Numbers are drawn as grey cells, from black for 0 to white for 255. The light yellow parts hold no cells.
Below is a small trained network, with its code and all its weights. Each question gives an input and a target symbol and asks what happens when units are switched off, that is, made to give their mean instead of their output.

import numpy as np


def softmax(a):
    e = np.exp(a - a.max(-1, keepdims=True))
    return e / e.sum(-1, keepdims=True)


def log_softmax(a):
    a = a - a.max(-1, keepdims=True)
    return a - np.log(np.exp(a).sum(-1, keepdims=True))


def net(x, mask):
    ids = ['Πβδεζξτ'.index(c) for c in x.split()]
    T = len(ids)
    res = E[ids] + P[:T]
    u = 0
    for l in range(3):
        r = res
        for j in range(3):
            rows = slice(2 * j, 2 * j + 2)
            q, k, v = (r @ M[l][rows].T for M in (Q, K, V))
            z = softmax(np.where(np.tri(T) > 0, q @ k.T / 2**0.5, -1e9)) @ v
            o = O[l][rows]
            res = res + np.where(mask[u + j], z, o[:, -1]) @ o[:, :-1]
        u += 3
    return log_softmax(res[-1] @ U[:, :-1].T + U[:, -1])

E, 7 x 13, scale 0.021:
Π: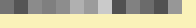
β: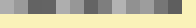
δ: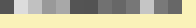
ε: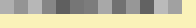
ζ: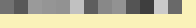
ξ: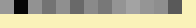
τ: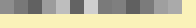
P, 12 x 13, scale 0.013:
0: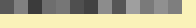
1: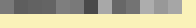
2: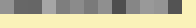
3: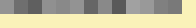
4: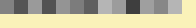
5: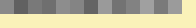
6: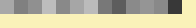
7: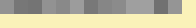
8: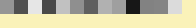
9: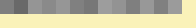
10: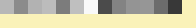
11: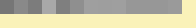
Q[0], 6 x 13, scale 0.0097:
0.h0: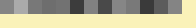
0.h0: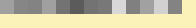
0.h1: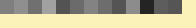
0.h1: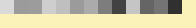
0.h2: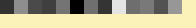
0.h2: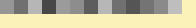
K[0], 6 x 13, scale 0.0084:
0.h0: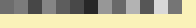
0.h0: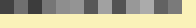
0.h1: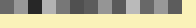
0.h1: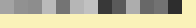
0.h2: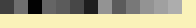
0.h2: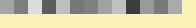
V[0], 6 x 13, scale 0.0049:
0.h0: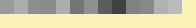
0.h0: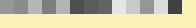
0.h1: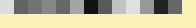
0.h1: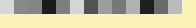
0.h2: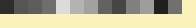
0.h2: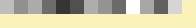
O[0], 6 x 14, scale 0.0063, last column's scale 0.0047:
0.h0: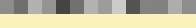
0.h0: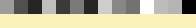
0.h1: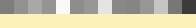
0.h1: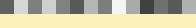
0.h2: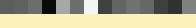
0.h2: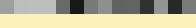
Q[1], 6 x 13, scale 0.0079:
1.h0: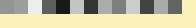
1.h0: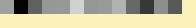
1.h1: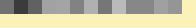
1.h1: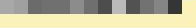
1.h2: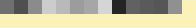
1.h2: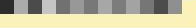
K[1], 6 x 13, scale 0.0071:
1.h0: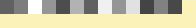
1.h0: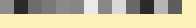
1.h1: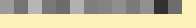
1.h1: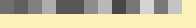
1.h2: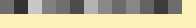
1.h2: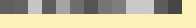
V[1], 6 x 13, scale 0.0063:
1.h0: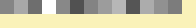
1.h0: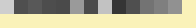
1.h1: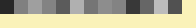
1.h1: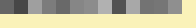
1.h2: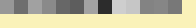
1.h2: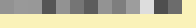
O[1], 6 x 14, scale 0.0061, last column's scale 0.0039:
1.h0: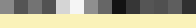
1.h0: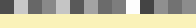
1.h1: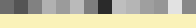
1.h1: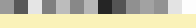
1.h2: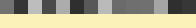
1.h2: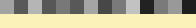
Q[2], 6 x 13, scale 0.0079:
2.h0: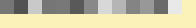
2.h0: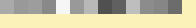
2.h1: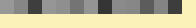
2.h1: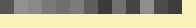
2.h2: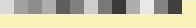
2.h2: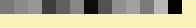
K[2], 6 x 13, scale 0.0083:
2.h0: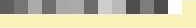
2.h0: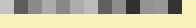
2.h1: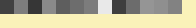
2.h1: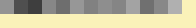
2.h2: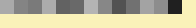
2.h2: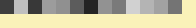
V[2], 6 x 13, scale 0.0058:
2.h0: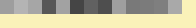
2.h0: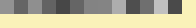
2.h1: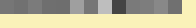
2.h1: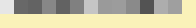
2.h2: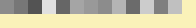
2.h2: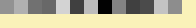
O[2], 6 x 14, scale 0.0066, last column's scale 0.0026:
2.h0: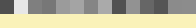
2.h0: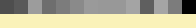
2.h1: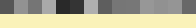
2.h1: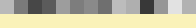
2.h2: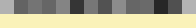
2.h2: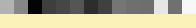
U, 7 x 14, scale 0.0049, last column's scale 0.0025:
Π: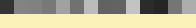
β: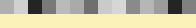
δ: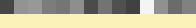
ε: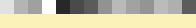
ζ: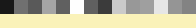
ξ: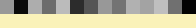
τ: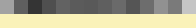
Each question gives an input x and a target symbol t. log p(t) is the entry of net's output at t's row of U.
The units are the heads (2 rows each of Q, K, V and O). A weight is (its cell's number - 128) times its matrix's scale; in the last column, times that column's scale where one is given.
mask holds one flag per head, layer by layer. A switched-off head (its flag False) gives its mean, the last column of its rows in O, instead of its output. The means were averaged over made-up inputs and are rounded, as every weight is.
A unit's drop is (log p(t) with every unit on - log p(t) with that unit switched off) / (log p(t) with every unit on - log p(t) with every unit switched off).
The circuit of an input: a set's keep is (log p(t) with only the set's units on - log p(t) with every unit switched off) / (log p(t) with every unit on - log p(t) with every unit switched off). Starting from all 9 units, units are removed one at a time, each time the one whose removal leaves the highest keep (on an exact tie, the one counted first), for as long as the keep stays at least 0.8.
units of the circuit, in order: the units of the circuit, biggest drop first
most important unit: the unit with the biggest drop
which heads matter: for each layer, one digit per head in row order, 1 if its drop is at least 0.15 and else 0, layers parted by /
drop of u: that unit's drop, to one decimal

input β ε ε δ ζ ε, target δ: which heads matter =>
001 / 100 / 010
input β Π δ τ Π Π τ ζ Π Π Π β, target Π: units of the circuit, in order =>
[0.h0, 1.h2]
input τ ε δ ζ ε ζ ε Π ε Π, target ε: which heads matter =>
101 / 000 / 000
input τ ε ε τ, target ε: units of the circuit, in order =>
[0.h2, 0.h1, 1.h0]
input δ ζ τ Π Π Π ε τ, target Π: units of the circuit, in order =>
[0.h0, 0.h1, 1.h0]
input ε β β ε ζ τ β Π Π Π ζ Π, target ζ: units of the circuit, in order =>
[0.h2, 1.h1, 0.h0]
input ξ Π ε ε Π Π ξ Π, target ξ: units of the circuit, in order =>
[1.h2, 0.h0]
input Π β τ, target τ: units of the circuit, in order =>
[2.h2]
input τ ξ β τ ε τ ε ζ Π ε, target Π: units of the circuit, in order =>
[0.h2, 1.h0]
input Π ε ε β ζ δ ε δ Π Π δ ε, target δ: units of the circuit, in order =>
[0.h1, 2.h1]
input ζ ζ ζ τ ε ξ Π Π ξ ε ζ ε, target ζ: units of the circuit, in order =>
[0.h2, 1.h1]
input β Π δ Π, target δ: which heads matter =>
110 / 000 / 010
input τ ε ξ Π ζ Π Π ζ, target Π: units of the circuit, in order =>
[2.h2, 0.h2]
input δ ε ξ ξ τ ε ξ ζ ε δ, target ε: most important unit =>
0.h1
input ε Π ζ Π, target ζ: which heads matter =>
100 / 010 / 000
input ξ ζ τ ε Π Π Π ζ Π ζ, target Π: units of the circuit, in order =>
[0.h2, 0.h0]
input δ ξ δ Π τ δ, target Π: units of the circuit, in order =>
[1.h2, 0.h0, 0.h1, 1.h0]
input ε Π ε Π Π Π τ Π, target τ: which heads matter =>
000 / 000 / 001
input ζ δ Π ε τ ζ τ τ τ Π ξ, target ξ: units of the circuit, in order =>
[0.h1, 2.h0]
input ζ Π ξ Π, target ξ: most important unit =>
0.h0
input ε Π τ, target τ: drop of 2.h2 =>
0.6
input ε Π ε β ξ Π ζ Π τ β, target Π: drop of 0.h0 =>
0.5
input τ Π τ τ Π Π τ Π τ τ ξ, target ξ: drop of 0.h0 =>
0.0
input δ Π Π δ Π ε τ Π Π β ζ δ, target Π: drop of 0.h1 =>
0.4
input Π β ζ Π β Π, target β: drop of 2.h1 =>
0.2
